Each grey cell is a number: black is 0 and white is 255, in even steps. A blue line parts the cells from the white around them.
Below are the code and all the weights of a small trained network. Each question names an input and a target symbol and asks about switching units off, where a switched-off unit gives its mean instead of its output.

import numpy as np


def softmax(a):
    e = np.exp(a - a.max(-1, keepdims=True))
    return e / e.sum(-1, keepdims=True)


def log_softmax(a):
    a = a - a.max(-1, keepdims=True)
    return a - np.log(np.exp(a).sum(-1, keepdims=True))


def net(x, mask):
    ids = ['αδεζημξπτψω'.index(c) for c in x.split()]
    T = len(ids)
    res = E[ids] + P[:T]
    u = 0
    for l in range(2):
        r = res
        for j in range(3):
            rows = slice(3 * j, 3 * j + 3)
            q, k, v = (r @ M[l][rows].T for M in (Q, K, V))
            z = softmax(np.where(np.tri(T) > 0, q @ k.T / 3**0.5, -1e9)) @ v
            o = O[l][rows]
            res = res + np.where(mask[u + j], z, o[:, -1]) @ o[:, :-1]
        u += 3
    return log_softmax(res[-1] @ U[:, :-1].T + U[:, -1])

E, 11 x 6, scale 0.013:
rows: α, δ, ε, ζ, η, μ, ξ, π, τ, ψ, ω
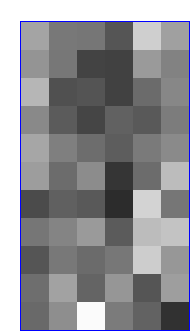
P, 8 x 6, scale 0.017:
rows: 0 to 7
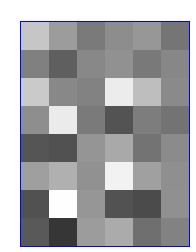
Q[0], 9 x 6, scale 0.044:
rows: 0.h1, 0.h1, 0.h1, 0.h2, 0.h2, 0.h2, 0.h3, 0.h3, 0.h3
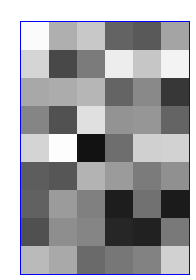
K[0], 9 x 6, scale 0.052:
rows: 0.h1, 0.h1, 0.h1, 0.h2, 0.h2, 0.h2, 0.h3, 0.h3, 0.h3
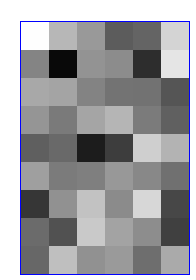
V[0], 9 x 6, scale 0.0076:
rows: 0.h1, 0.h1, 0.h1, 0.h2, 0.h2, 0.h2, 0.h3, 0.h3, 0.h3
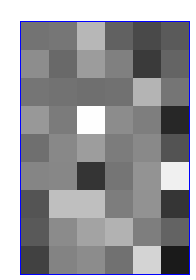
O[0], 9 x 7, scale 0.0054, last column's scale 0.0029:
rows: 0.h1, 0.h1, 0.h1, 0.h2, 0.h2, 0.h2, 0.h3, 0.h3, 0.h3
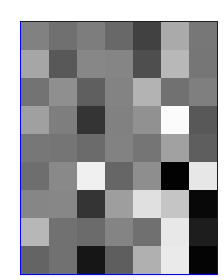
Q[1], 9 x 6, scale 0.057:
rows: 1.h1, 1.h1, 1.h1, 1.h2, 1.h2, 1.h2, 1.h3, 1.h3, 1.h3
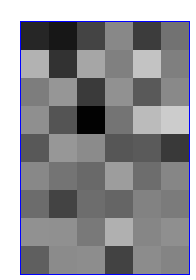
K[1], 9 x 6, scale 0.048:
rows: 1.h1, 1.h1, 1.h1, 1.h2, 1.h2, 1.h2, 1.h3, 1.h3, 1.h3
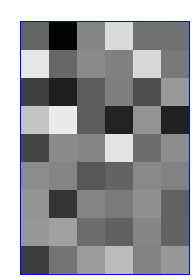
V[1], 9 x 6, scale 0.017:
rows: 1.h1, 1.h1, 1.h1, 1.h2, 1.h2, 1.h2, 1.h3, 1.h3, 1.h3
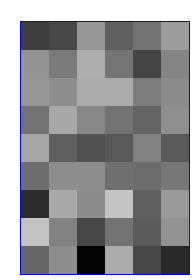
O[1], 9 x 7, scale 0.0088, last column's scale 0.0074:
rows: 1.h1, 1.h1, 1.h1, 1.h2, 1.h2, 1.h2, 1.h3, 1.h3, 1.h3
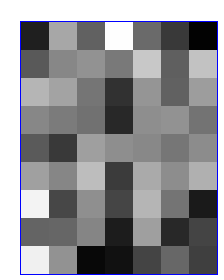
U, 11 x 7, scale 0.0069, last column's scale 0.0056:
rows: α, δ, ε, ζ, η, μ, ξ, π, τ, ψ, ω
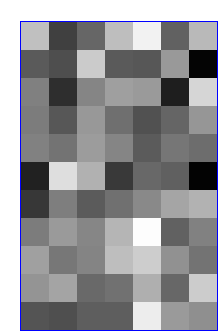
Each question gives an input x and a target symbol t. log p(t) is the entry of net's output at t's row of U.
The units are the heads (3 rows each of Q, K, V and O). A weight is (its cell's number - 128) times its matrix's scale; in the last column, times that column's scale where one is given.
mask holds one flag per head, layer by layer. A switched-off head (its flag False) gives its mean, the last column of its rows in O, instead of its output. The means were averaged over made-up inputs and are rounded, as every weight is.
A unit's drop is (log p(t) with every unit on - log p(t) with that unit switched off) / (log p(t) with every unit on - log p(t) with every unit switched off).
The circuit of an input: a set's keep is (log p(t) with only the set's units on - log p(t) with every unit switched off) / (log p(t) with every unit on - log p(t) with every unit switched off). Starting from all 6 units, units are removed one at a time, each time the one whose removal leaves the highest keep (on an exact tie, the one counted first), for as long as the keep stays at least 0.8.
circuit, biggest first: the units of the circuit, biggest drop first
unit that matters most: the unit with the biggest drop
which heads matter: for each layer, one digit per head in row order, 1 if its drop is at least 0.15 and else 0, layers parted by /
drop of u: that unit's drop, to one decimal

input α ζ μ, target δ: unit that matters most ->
1.h1
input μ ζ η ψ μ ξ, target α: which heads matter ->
001 / 001
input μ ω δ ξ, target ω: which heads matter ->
011 / 001
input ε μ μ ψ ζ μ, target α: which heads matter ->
000 / 001
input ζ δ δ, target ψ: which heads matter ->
000 / 101
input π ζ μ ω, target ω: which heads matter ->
011 / 001
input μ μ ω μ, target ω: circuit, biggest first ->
(0.h3, 0.h2, 1.h3)
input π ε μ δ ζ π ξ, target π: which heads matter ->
000 / 001
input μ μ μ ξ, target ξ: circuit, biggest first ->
(1.h1, 0.h3)
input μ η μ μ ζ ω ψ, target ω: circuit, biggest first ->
(0.h3, 1.h3)
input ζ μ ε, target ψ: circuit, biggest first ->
(1.h3, 1.h1)
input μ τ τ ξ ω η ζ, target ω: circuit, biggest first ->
(0.h3, 1.h3, 0.h2)
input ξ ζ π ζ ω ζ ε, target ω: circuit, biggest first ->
(0.h3, 1.h3, 0.h2)
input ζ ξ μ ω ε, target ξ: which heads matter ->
010 / 101
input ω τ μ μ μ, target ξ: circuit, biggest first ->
(0.h2, 1.h1)
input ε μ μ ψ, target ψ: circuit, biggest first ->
(1.h3)
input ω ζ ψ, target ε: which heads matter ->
011 / 011
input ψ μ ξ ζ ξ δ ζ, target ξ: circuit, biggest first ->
(0.h3, 1.h1)
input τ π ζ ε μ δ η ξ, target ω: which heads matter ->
001 / 110
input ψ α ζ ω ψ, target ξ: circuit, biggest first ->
(0.h2)
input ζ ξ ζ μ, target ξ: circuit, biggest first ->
(0.h3, 1.h3, 1.h1)
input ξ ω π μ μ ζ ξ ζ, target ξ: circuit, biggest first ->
(0.h2, 1.h3)
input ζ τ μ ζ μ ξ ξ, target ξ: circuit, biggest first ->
(0.h3, 1.h1)
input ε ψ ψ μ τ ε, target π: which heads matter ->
001 / 101
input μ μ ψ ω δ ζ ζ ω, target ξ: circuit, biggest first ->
(0.h2, 0.h3, 1.h3)
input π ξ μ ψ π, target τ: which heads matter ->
010 / 001
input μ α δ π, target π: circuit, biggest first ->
(1.h3)
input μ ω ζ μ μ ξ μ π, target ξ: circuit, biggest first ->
(0.h2, 1.h1)
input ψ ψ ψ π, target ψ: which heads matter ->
000 / 011
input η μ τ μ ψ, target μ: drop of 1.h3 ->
0.2
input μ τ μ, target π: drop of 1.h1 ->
0.2
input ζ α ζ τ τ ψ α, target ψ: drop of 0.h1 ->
0.1
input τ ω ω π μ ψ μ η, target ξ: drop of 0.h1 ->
0.0
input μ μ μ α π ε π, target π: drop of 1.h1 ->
0.1
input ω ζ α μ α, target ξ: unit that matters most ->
0.h2
